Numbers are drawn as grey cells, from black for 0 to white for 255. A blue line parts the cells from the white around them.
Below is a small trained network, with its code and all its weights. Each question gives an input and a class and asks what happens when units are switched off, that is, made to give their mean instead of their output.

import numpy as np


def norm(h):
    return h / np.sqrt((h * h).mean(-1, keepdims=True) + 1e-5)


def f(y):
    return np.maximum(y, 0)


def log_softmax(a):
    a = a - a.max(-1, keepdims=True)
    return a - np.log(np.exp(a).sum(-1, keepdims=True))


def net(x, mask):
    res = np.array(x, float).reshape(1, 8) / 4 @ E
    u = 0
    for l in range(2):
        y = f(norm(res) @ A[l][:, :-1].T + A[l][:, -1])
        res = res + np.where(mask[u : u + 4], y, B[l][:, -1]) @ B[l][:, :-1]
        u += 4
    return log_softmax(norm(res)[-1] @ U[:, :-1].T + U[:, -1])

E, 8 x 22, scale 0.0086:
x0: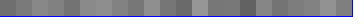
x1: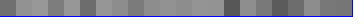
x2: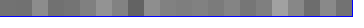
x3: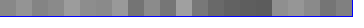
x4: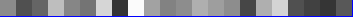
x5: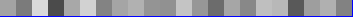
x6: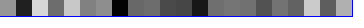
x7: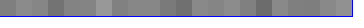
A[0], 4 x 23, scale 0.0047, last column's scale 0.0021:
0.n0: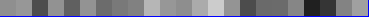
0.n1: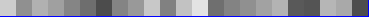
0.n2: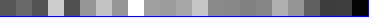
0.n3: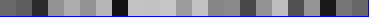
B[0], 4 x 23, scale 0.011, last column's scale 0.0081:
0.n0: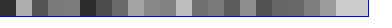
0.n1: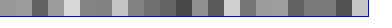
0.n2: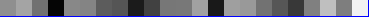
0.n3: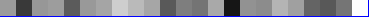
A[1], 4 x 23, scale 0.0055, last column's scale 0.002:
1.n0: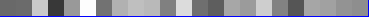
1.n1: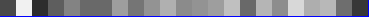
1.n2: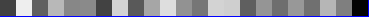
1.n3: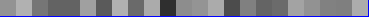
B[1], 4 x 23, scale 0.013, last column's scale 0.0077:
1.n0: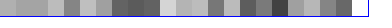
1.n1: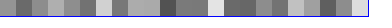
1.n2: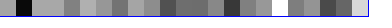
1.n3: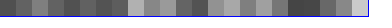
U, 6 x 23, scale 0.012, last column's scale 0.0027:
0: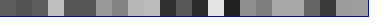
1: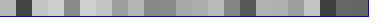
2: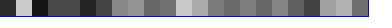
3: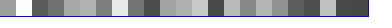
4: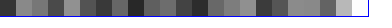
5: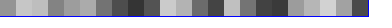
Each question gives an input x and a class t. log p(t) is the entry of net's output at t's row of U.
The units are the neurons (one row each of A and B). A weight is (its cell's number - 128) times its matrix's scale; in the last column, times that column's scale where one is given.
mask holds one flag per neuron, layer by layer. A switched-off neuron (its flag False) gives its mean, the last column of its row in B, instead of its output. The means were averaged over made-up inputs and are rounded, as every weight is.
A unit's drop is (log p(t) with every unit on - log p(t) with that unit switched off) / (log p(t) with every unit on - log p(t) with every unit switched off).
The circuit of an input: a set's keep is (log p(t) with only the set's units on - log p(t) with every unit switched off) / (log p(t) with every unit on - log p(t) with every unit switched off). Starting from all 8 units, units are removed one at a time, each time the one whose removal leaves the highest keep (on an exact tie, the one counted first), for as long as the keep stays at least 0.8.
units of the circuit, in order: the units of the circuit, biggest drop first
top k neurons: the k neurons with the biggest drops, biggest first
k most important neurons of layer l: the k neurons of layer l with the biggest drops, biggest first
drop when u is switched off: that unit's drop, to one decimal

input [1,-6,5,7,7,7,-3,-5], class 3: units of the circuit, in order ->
(0.n2)
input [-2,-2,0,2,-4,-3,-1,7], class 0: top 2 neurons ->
(0.n2 0.n3)
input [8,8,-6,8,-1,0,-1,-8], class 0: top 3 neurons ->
(0.n2 1.n0 1.n3)
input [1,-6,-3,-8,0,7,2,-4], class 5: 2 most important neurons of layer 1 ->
(1.n0 1.n2)
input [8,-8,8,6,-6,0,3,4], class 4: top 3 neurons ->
(1.n0 0.n2 1.n3)
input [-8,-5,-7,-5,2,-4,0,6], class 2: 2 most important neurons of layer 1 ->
(1.n2 1.n1)
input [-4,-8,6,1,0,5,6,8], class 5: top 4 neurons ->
(0.n3 1.n2 1.n1 1.n0)
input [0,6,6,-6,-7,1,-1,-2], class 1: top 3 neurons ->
(0.n2 0.n0 0.n3)
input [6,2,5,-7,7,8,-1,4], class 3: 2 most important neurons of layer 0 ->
(0.n2 0.n1)
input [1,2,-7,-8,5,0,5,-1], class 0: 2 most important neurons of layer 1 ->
(1.n0 1.n2)
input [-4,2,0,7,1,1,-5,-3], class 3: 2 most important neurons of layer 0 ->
(0.n2 0.n1)
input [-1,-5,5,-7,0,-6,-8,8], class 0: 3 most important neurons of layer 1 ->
(1.n1 1.n2 1.n0)
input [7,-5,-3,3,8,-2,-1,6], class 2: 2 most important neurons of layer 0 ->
(0.n2 0.n0)
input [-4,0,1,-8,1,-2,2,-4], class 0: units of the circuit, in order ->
(1.n0)
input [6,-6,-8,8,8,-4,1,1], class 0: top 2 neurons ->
(0.n3 1.n0)
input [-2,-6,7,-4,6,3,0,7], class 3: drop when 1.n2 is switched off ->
0.2
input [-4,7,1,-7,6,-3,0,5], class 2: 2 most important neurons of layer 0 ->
(0.n2 0.n0)
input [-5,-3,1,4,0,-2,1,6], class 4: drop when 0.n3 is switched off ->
0.8
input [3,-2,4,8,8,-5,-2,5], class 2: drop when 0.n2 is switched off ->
0.6
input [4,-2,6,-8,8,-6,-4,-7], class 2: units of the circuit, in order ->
(0.n2)
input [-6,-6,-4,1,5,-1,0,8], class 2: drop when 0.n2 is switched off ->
0.6
